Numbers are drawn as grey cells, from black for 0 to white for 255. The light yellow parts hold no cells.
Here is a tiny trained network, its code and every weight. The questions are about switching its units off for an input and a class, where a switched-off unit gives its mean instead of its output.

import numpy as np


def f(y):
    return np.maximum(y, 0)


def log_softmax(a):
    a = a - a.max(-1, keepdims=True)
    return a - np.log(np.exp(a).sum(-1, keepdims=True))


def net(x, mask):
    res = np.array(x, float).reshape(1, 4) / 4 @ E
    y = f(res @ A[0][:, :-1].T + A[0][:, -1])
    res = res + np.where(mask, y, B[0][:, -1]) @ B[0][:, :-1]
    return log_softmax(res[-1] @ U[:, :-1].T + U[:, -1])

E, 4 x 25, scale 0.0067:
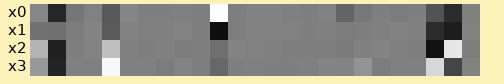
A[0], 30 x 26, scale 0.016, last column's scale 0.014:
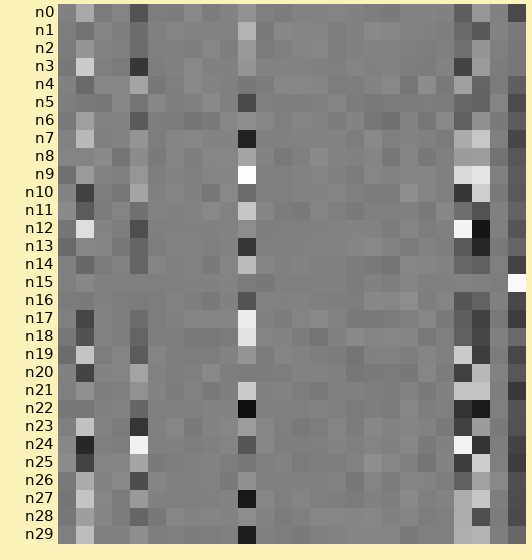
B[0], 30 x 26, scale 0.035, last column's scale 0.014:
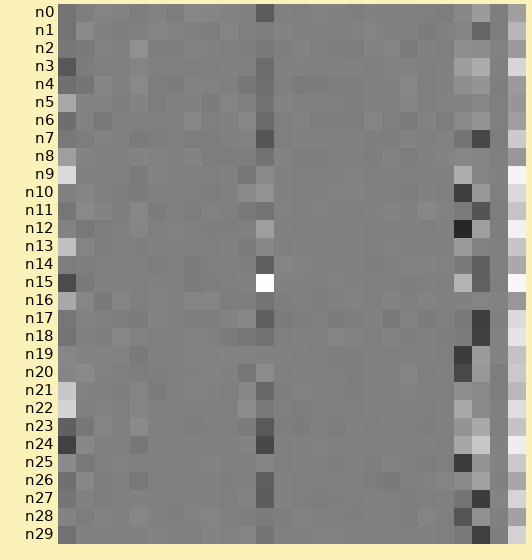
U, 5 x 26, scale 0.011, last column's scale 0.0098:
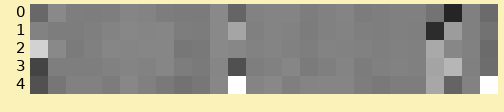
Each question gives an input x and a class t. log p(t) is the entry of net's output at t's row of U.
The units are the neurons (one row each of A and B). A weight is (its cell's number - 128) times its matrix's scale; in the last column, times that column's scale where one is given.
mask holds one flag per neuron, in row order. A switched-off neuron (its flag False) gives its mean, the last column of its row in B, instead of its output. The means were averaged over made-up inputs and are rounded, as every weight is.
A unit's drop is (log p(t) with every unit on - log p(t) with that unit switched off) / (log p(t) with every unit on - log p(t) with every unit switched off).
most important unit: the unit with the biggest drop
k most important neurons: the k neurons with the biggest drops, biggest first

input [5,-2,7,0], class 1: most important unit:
n10
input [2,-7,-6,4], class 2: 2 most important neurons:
(n9, n21)
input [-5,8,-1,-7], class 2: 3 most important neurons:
(n22, n13, n24)
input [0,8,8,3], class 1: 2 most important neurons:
(n10, n25)
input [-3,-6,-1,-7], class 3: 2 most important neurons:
(n3, n23)
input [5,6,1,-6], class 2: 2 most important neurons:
(n22, n24)
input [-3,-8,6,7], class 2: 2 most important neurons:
(n9, n21)
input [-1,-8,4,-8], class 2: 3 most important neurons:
(n9, n24, n21)
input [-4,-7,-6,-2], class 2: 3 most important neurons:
(n9, n21, n10)
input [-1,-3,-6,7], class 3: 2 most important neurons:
(n24, n10)
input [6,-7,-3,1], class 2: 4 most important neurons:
(n9, n21, n27, n29)
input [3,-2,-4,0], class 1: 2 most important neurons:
(n12, n19)
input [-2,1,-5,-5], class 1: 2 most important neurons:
(n12, n24)
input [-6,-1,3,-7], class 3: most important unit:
n3
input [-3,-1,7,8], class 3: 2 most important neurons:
(n24, n12)
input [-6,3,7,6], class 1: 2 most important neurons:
(n10, n25)
